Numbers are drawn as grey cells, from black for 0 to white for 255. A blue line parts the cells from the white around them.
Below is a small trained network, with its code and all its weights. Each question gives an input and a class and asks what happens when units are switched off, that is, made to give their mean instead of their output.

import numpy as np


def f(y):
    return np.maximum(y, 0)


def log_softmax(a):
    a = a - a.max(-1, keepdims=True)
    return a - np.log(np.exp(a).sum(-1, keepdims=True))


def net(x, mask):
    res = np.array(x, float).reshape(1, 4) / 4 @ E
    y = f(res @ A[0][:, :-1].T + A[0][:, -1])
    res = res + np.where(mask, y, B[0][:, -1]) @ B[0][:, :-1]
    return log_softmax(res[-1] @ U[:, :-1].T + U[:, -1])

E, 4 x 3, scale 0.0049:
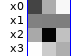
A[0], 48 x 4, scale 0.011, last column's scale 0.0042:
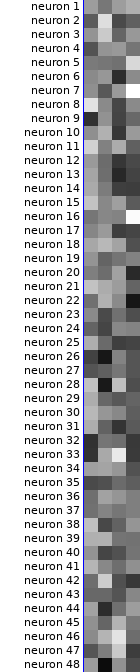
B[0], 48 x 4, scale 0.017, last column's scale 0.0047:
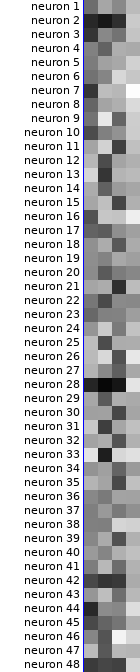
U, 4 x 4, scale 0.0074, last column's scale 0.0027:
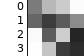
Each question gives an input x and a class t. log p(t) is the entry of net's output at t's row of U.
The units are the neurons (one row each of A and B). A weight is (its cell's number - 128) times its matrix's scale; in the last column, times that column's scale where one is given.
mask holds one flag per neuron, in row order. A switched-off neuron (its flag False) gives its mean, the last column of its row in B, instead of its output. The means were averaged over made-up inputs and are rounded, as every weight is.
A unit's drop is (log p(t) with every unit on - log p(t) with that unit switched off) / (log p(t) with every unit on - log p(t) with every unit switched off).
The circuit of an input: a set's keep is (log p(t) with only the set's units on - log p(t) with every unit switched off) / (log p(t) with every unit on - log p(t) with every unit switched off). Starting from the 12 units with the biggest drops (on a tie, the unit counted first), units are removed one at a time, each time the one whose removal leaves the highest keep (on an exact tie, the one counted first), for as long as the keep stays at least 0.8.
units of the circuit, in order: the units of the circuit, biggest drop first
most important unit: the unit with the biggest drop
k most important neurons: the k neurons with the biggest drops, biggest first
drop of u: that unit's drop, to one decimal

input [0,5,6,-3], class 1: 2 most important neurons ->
neuron 28; neuron 48
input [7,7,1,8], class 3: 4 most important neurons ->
neuron 21; neuron 11; neuron 15; neuron 18
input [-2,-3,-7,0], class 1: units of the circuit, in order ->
neuron 2
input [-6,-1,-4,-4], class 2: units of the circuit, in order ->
neuron 13; neuron 31
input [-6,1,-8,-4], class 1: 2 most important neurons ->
neuron 2; neuron 42
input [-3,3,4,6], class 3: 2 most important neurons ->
neuron 11; neuron 15
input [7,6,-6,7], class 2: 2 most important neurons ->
neuron 46; neuron 33
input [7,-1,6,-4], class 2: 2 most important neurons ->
neuron 33; neuron 47
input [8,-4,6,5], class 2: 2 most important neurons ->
neuron 33; neuron 46
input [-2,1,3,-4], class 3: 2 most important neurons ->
neuron 26; neuron 46
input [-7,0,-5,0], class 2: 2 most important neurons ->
neuron 13; neuron 31
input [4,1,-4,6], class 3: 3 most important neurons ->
neuron 21; neuron 18; neuron 7
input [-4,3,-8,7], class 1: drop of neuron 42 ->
0.3
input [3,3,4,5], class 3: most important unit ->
neuron 11
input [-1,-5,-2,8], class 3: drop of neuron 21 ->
0.2
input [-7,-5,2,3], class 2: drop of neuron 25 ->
0.2
